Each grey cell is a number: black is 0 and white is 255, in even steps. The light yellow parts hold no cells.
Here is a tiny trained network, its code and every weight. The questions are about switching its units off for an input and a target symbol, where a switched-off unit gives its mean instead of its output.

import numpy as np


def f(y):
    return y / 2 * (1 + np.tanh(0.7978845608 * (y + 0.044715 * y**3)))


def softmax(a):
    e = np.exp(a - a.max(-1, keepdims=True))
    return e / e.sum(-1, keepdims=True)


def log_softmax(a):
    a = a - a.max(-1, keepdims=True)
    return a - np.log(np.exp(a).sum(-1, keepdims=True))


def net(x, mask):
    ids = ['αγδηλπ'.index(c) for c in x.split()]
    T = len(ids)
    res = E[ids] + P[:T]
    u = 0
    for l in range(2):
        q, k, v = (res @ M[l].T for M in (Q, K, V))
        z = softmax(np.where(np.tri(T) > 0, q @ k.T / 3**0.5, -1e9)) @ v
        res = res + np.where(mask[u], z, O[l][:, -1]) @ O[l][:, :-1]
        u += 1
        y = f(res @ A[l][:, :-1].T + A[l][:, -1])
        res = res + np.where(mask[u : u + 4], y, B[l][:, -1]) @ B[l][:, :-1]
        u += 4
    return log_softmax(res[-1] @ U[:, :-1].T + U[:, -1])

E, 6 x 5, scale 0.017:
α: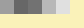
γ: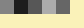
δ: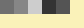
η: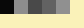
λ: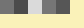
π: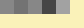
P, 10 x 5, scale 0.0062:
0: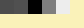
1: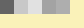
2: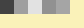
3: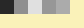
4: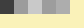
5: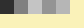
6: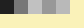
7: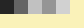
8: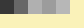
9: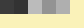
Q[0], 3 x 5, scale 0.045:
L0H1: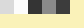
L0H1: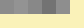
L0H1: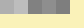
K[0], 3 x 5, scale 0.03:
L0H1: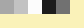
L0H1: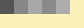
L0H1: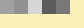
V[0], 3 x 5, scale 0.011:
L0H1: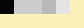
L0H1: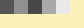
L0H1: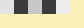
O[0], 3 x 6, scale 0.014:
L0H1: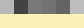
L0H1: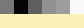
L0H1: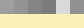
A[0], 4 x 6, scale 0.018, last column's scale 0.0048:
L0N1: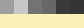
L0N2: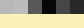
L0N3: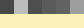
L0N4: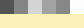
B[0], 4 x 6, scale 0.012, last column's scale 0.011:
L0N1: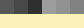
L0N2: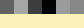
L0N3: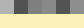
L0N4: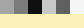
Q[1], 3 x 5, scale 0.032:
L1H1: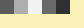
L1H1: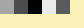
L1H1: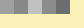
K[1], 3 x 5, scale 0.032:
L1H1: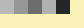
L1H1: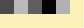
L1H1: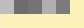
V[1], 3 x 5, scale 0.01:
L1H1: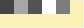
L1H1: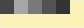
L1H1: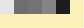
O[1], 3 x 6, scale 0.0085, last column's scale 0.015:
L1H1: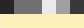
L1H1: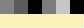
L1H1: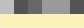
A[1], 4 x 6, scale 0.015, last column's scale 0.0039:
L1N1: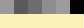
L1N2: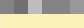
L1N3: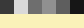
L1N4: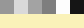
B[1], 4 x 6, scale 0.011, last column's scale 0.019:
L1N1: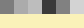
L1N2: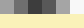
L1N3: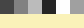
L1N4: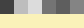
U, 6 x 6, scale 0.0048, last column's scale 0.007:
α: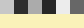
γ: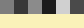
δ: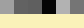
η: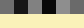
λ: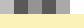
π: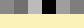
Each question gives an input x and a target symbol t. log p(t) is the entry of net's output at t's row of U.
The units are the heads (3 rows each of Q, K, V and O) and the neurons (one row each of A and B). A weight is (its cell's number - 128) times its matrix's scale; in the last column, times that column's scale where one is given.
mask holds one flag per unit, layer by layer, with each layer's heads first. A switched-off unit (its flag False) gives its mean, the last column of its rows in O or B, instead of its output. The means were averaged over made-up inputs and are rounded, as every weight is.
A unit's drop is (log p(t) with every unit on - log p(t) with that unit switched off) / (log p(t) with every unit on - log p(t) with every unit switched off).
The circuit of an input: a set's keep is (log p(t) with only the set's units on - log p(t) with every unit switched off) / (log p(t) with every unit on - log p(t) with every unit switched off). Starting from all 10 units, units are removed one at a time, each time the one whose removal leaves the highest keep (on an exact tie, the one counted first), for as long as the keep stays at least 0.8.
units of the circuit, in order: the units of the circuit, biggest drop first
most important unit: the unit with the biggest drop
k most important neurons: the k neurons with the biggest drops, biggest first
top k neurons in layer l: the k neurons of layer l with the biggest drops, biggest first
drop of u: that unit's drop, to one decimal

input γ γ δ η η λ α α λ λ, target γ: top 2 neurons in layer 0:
[L0N4; L0N3]
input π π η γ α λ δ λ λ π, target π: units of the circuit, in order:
[L0H1; L1H1]
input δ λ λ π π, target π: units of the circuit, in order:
[L0H1; L1N4; L0N4]
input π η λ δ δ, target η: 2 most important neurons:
[L1N1; L1N2]
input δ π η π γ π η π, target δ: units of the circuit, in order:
[L0H1; L1H1; L0N2]
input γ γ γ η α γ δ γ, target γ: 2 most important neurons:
[L1N3; L0N4]
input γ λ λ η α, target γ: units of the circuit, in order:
[L1H1; L0H1]
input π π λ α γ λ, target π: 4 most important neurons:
[L1N3; L1N2; L0N4; L0N3]
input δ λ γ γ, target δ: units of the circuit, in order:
[L1H1; L0H1; L0N2]
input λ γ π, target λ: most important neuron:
[L1N2]
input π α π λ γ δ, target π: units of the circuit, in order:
[L0N4; L0H1; L1H1]
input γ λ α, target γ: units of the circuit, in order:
[L1H1; L0H1; L1N3]
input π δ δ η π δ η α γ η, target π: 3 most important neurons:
[L1N3; L0N4; L1N2]
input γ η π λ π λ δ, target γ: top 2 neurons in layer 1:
[L1N3; L1N1]
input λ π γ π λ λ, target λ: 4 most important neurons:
[L0N4; L1N2; L1N1; L0N1]
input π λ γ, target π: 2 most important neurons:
[L1N3; L0N4]
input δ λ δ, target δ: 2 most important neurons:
[L0N2; L0N4]
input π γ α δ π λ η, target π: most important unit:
L1H1
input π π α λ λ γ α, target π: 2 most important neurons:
[L1N3; L0N4]
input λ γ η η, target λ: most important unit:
L0N3
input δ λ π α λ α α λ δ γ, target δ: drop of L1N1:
0.0
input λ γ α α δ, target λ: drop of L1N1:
0.1
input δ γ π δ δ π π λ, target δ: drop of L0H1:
0.9
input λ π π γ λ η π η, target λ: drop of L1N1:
0.1
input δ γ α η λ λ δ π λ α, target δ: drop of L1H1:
1.1
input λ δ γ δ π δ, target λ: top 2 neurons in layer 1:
[L1N2; L1N3]
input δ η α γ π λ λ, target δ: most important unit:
L0H1
